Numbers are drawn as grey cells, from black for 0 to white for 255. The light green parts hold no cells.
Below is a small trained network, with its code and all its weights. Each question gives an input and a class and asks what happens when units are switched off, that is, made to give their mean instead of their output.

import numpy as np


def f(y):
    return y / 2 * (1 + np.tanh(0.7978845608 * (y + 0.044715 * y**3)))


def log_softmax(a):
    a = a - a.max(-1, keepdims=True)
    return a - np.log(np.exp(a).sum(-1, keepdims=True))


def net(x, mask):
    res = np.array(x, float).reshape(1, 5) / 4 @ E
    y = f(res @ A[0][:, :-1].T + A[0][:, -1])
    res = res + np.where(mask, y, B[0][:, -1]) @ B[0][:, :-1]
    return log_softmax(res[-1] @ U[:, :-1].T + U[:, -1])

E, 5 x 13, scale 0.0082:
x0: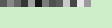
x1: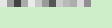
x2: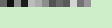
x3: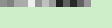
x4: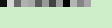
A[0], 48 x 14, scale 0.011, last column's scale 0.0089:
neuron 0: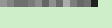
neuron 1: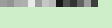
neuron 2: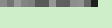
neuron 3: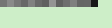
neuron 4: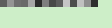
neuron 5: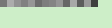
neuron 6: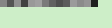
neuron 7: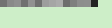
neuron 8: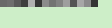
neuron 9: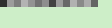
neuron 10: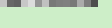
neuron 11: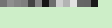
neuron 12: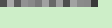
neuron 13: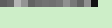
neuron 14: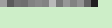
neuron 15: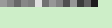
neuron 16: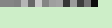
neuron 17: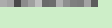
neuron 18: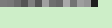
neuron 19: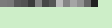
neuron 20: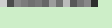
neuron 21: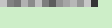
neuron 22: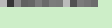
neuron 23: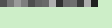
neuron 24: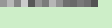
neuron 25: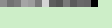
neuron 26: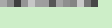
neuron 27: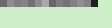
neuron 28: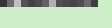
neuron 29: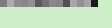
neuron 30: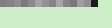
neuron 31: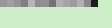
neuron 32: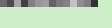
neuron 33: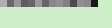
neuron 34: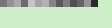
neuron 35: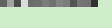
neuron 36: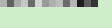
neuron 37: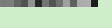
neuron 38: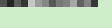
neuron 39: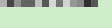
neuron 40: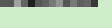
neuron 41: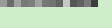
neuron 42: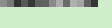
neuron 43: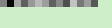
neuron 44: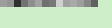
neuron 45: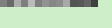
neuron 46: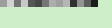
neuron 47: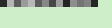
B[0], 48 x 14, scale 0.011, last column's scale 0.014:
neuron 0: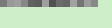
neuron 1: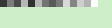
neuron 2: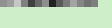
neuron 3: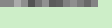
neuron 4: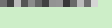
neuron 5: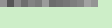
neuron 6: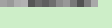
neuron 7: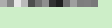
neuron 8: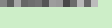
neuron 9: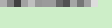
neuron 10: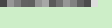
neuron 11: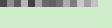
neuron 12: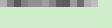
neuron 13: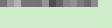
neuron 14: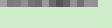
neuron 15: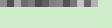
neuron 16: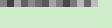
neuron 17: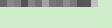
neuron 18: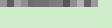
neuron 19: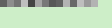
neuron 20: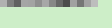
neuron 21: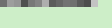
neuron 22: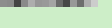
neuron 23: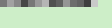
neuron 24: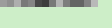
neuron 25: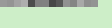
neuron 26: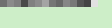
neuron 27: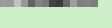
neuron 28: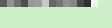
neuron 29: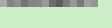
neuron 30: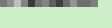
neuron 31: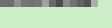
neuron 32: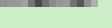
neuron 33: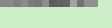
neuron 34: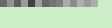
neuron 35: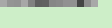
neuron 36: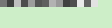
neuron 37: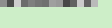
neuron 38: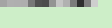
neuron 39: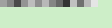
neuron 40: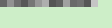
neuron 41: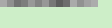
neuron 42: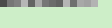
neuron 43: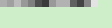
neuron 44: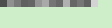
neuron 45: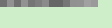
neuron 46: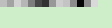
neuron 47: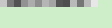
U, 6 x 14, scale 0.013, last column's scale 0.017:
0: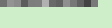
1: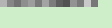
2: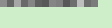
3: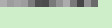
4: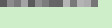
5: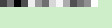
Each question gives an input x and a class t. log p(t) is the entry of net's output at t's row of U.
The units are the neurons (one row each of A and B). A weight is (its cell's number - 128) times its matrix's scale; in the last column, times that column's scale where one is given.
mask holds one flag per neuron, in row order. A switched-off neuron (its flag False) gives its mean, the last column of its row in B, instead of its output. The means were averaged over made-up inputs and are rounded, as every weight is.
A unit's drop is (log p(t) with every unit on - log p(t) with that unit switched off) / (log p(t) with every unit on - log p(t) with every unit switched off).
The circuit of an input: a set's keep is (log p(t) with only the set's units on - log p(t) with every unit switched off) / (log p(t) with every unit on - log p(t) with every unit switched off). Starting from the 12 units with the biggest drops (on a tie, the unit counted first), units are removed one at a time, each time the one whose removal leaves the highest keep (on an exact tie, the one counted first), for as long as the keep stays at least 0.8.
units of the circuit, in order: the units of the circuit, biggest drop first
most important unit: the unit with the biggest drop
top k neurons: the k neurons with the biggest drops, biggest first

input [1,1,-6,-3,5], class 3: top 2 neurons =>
neuron 46; neuron 39
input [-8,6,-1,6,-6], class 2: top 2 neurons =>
neuron 36; neuron 15
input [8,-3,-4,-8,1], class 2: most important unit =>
neuron 4
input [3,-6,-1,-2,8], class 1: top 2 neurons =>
neuron 47; neuron 9
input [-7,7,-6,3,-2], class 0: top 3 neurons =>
neuron 10; neuron 21; neuron 17
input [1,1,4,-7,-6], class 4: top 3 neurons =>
neuron 11; neuron 19; neuron 42
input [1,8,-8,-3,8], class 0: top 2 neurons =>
neuron 26; neuron 44
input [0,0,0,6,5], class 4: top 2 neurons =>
neuron 1; neuron 39
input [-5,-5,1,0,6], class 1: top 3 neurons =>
neuron 47; neuron 9; neuron 10
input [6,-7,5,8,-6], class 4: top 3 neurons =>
neuron 1; neuron 34; neuron 26
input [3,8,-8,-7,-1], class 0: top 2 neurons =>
neuron 44; neuron 26
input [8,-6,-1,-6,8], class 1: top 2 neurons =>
neuron 47; neuron 9
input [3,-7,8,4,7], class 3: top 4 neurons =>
neuron 38; neuron 43; neuron 6; neuron 32
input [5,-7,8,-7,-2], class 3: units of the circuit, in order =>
neuron 38
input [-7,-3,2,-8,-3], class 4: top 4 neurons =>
neuron 11; neuron 19; neuron 42; neuron 4
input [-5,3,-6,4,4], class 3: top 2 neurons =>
neuron 46; neuron 35
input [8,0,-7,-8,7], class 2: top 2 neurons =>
neuron 4; neuron 37
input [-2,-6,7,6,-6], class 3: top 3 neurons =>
neuron 43; neuron 38; neuron 6
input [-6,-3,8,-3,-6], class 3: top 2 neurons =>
neuron 43; neuron 38
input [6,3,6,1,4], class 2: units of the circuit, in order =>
neuron 4
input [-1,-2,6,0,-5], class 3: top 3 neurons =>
neuron 43; neuron 38; neuron 47
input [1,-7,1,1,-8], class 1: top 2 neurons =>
neuron 39; neuron 22
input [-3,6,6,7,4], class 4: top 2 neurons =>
neuron 1; neuron 34
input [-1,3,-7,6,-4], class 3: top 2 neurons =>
neuron 46; neuron 24
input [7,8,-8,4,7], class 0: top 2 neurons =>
neuron 26; neuron 10
